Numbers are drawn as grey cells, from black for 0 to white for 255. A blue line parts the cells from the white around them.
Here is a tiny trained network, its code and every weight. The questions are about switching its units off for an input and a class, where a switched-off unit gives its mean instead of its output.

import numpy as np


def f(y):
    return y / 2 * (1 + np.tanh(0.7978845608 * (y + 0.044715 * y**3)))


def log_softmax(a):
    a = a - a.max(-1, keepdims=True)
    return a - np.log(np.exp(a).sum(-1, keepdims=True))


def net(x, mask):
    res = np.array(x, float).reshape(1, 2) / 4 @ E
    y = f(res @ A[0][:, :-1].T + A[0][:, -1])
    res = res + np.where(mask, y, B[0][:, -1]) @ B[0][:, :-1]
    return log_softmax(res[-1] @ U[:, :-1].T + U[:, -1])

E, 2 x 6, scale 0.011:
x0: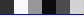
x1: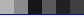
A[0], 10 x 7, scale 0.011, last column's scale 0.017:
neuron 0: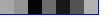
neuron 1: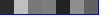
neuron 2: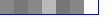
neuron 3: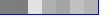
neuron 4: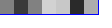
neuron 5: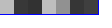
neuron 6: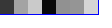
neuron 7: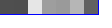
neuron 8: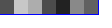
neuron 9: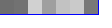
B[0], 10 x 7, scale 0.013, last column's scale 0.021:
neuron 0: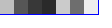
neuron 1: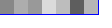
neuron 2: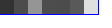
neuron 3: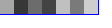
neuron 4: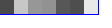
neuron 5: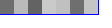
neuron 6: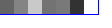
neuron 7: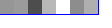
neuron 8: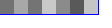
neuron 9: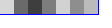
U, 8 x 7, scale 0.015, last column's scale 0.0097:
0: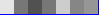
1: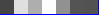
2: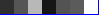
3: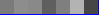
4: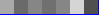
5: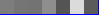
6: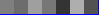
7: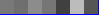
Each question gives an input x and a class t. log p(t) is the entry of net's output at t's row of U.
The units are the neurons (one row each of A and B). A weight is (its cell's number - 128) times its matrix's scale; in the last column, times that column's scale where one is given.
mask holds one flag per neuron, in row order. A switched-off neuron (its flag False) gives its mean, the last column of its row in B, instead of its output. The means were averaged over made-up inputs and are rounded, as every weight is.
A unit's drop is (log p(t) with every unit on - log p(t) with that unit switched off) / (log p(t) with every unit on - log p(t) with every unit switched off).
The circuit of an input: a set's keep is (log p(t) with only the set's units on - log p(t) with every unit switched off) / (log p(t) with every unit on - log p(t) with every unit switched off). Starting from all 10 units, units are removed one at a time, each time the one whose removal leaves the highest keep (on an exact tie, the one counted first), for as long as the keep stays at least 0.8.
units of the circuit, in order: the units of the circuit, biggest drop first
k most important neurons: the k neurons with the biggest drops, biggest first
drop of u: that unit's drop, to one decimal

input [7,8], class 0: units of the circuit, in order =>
(neuron 0)
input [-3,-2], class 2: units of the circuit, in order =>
(neuron 1; neuron 2)
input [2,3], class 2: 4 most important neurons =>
(neuron 9; neuron 7; neuron 5; neuron 3)
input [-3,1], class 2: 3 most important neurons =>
(neuron 1; neuron 8; neuron 7)
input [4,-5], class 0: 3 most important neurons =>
(neuron 3; neuron 9; neuron 4)
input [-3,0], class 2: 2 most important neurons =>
(neuron 1; neuron 8)
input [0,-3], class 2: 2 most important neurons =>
(neuron 0; neuron 5)
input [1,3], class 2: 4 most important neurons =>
(neuron 9; neuron 7; neuron 5; neuron 3)
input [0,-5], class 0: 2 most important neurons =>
(neuron 9; neuron 7)
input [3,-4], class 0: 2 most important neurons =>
(neuron 9; neuron 4)
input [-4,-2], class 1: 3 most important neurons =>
(neuron 0; neuron 4; neuron 6)
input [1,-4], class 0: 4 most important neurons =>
(neuron 9; neuron 7; neuron 4; neuron 3)
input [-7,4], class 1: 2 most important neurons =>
(neuron 5; neuron 4)
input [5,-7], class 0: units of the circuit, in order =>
(neuron 9)
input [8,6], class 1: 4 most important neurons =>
(neuron 8; neuron 1; neuron 6; neuron 3)
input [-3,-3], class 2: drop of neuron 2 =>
0.3
